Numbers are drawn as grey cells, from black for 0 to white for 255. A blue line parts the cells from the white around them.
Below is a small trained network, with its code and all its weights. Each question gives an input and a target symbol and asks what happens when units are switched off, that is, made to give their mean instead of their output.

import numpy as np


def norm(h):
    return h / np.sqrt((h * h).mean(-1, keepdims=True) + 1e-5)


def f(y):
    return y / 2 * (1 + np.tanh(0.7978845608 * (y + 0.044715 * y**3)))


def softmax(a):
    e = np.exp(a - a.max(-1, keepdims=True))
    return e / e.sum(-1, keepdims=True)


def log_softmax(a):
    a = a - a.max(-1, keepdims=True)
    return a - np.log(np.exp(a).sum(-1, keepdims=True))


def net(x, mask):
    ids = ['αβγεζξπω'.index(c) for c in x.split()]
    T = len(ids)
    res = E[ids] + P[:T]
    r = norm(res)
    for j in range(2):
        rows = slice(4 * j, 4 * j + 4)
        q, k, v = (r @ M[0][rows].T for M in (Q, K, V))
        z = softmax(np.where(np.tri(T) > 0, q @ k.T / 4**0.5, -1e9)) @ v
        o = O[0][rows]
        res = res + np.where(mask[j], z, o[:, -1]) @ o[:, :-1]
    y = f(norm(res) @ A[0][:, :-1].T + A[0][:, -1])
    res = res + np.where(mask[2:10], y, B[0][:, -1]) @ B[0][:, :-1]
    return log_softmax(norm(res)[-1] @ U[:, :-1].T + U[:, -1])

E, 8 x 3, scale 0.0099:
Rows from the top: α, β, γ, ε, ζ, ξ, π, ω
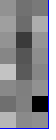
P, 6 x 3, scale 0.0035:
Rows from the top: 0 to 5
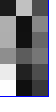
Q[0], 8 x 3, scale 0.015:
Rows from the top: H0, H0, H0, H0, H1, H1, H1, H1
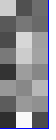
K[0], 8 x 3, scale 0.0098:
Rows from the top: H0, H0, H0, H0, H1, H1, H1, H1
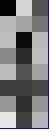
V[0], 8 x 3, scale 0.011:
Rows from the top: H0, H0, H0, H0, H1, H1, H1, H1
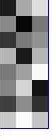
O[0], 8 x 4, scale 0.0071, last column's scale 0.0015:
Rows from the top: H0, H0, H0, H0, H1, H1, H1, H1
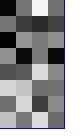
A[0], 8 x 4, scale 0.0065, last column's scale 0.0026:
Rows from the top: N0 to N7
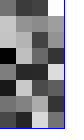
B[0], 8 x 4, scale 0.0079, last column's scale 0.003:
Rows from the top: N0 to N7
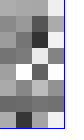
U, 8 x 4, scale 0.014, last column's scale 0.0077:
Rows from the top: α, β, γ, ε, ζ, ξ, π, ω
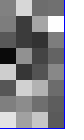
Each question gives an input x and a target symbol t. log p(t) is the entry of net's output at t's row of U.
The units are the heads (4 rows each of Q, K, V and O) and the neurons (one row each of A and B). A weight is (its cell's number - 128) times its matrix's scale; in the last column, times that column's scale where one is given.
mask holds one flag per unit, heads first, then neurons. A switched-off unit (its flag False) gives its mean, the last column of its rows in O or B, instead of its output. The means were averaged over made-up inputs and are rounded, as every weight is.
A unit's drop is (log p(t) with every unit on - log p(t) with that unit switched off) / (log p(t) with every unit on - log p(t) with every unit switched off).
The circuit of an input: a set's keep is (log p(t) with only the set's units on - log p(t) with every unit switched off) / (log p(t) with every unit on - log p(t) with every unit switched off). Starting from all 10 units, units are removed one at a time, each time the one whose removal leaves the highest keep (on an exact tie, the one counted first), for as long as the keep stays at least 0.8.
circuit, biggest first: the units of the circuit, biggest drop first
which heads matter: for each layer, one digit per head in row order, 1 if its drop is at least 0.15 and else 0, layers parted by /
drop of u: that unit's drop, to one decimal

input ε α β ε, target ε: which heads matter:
01
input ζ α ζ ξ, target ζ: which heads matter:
10
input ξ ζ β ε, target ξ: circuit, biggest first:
[H0]
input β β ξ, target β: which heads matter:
00
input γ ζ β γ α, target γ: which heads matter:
11
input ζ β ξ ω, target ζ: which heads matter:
10
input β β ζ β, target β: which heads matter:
00
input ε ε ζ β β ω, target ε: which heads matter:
11
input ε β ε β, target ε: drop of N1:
0.0
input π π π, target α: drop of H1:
0.1
